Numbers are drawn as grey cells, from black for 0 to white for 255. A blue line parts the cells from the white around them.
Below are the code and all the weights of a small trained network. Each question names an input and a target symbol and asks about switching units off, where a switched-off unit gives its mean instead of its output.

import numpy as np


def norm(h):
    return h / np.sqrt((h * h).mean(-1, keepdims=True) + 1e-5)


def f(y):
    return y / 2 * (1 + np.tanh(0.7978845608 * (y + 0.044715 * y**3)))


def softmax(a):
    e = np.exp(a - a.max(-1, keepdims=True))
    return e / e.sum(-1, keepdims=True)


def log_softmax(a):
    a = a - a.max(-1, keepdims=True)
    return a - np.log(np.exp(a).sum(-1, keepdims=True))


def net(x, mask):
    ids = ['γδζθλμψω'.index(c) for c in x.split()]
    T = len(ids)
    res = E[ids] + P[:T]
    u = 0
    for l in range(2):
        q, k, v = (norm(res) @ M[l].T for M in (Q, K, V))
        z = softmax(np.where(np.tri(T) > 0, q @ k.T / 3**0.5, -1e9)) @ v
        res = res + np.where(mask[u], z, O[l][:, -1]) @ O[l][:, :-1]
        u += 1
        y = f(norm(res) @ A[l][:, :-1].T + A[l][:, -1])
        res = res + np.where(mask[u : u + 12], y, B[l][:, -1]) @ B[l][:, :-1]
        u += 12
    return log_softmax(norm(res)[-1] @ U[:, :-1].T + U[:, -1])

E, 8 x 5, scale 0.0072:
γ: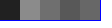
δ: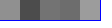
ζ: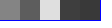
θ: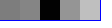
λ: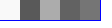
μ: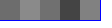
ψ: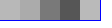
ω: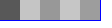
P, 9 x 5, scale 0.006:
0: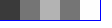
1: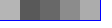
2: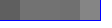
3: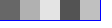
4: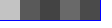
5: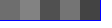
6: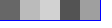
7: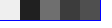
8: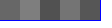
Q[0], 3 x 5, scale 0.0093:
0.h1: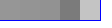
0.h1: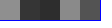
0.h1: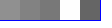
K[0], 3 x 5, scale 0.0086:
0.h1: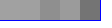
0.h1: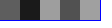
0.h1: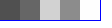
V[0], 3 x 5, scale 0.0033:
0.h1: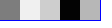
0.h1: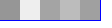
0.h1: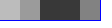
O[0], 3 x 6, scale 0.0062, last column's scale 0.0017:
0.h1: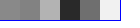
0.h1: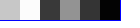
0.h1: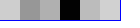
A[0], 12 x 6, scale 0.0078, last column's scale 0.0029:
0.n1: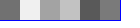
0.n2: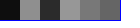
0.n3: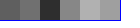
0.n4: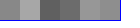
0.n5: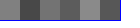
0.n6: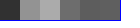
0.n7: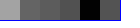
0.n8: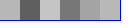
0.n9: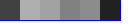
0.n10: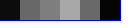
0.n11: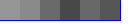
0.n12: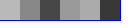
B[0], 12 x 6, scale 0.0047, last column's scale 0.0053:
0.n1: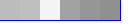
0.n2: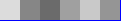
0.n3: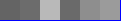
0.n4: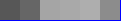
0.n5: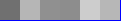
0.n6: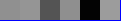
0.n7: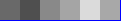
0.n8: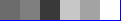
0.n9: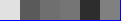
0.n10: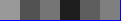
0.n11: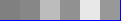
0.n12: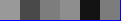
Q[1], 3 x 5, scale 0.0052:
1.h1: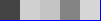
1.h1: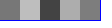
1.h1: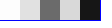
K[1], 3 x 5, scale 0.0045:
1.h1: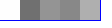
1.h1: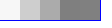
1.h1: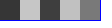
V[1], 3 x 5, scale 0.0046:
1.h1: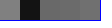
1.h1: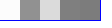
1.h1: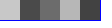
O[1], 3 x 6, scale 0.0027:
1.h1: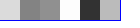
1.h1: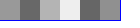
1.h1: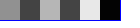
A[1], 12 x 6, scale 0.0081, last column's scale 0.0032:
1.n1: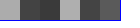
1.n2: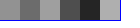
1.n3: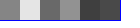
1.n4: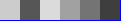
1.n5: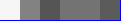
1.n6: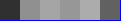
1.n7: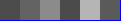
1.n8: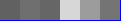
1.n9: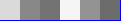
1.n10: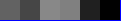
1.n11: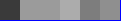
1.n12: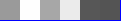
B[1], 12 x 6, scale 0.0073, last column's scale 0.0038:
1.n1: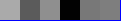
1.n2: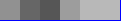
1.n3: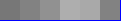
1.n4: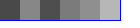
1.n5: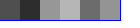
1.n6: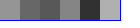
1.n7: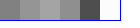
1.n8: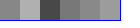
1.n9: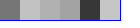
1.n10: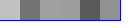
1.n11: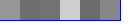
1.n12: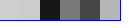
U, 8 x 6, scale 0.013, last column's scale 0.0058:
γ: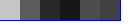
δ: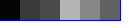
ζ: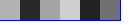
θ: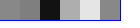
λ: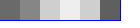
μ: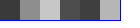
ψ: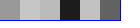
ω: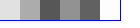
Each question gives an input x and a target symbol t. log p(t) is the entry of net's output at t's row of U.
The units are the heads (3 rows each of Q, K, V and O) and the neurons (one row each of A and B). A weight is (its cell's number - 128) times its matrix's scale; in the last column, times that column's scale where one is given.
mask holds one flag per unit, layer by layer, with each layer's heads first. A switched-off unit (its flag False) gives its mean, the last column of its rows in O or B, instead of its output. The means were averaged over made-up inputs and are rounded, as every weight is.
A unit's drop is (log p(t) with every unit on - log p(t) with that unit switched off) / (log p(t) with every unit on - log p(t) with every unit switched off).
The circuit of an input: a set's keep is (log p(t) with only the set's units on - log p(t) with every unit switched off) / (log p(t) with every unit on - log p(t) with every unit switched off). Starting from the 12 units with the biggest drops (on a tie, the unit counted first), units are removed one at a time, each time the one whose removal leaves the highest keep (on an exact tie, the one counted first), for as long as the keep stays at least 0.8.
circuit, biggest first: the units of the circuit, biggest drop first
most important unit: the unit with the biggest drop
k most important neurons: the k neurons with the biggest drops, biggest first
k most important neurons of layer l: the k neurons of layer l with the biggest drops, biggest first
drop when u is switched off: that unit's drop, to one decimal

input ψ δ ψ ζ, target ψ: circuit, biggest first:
[0.h1; 1.n2; 1.n9]
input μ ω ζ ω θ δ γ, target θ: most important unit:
1.n2
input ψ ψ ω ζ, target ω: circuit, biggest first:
[0.h1; 1.n12; 0.n6]
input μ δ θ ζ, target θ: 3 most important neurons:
[1.n2; 0.n6; 0.n3]
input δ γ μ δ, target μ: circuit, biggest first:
[1.n6; 0.n2; 1.h1]
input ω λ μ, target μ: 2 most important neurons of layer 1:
[1.n7; 1.n6]
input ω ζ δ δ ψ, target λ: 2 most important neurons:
[1.n5; 0.n11]
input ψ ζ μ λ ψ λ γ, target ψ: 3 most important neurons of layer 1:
[1.n5; 1.n2; 1.n9]
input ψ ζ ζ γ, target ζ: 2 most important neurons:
[1.n10; 0.n6]
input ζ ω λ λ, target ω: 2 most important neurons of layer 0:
[0.n8; 0.n7]
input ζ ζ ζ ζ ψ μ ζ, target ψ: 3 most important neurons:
[1.n2; 1.n5; 1.n9]
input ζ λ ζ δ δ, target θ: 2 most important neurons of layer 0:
[0.n7; 0.n5]
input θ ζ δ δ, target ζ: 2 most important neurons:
[1.n6; 1.n7]
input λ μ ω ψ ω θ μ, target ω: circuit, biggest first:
[0.h1]
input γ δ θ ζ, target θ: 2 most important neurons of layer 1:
[1.n2; 1.n9]
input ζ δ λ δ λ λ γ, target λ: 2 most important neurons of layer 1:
[1.n3; 1.n12]
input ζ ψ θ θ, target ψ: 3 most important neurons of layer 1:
[1.n12; 1.n2; 1.n5]
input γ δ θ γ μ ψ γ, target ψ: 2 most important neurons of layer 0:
[0.n9; 0.n7]
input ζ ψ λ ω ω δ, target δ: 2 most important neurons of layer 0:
[0.n5; 0.n8]
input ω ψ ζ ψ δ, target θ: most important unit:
0.n5
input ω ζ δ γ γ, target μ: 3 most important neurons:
[0.n8; 1.n7; 0.n5]
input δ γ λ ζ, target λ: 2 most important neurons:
[1.n2; 1.n12]
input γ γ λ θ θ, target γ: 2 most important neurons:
[1.n1; 0.n12]
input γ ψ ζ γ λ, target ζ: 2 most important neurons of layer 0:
[0.n8; 0.n3]
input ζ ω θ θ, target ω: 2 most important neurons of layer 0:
[0.n12; 0.n8]
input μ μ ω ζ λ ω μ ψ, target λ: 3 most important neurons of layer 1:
[1.n5; 1.n12; 1.n6]
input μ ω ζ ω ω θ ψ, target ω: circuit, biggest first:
[0.h1]
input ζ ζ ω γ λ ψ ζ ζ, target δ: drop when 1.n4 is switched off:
0.3
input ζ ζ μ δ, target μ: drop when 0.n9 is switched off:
0.0
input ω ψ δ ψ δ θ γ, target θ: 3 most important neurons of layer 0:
[0.n6; 0.n9; 0.n7]
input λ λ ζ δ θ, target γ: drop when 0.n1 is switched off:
0.1
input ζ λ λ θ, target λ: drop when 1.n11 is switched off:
0.2
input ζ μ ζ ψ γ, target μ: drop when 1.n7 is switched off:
0.5
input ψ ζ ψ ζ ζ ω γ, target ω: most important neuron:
[1.n12]
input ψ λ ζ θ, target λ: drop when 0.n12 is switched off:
0.2
